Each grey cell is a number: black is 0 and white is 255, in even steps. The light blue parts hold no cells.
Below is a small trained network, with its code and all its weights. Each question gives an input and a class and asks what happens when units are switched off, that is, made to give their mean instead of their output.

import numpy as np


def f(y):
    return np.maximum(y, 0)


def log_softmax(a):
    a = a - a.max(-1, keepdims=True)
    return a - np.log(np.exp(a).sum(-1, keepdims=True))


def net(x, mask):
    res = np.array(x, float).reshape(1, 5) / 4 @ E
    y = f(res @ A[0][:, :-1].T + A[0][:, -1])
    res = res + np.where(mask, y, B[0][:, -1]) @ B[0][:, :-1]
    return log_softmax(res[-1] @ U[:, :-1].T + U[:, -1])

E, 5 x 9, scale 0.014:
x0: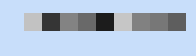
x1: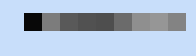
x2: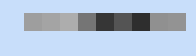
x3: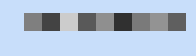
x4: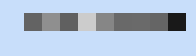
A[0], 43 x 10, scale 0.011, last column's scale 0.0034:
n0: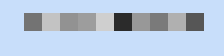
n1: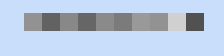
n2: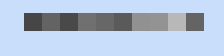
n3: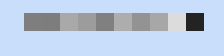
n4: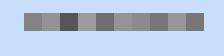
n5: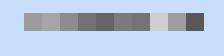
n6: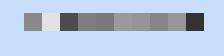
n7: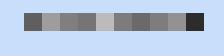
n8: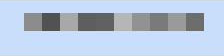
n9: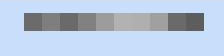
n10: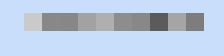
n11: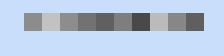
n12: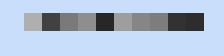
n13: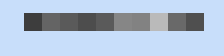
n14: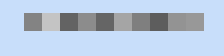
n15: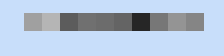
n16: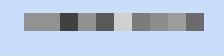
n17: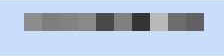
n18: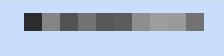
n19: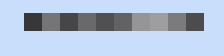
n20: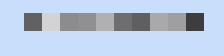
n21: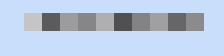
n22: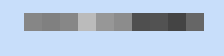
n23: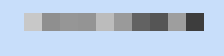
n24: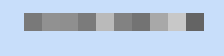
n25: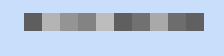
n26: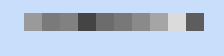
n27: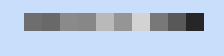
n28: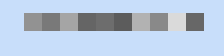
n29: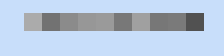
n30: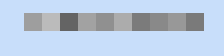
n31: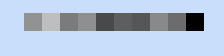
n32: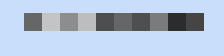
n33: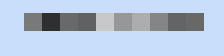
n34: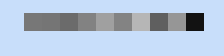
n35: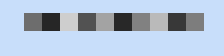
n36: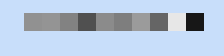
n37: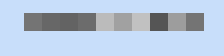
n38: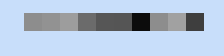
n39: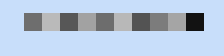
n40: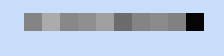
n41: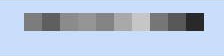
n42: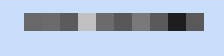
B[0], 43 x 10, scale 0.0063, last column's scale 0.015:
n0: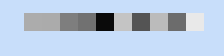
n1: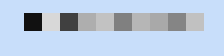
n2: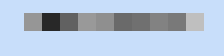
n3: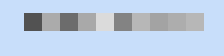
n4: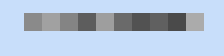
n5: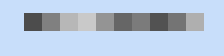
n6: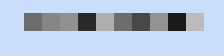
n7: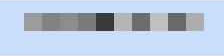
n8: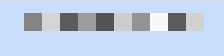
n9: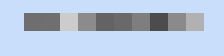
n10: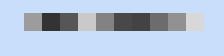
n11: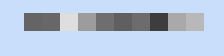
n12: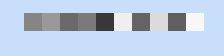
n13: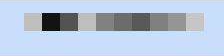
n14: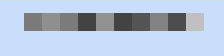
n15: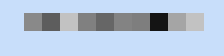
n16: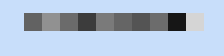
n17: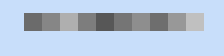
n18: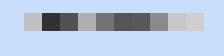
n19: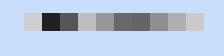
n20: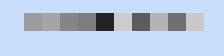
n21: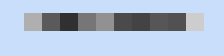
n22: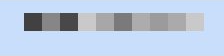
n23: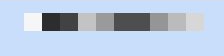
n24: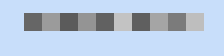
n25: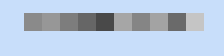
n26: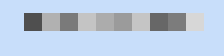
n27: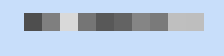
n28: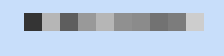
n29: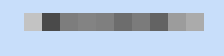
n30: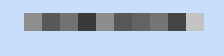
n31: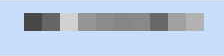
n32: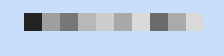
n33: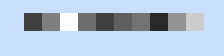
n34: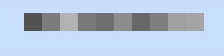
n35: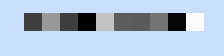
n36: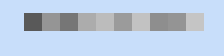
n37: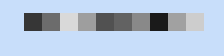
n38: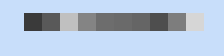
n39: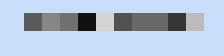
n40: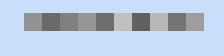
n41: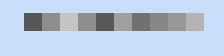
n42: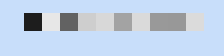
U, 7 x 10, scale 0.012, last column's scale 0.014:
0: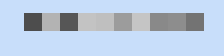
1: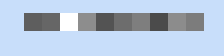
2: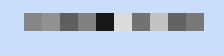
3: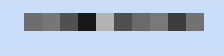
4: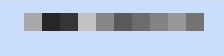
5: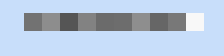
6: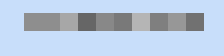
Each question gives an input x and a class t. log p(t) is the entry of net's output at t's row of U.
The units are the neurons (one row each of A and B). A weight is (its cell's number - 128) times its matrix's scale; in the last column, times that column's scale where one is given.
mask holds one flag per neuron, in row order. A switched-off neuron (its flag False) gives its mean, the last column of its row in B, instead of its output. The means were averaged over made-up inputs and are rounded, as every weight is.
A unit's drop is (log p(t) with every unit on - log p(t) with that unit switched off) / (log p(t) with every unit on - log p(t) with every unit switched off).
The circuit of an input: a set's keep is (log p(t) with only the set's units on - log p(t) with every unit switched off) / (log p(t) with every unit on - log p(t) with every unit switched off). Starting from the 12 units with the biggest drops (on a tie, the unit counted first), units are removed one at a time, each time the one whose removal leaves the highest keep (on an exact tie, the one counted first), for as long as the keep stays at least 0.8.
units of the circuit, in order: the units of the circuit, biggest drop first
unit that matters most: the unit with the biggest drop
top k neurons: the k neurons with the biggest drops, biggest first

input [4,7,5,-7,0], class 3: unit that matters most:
n39
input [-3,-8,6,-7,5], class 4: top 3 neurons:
n23, n35, n10
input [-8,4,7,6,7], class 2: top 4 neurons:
n0, n20, n25, n7
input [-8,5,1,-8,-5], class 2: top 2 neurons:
n20, n0
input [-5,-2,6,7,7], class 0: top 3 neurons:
n32, n42, n22
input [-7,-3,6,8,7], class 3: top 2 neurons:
n35, n21
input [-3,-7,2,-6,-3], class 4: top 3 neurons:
n23, n10, n35
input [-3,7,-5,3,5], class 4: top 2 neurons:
n19, n18
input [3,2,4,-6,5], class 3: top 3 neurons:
n39, n16, n14
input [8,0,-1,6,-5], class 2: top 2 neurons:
n8, n12
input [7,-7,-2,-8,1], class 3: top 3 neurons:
n16, n39, n30
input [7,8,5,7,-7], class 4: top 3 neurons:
n13, n19, n18
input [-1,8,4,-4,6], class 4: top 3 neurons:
n18, n19, n13
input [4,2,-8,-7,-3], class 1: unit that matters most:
n37
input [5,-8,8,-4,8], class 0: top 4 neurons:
n32, n22, n42, n33
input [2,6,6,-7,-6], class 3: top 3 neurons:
n39, n16, n6
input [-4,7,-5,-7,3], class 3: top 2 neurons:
n6, n39
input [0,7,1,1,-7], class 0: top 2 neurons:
n26, n1
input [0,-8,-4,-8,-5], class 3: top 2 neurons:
n16, n6
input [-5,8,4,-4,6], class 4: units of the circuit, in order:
n18
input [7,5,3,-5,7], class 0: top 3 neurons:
n42, n32, n0
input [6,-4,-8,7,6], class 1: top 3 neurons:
n33, n27, n41
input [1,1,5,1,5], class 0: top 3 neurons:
n32, n42, n33
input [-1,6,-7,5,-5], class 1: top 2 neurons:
n33, n37
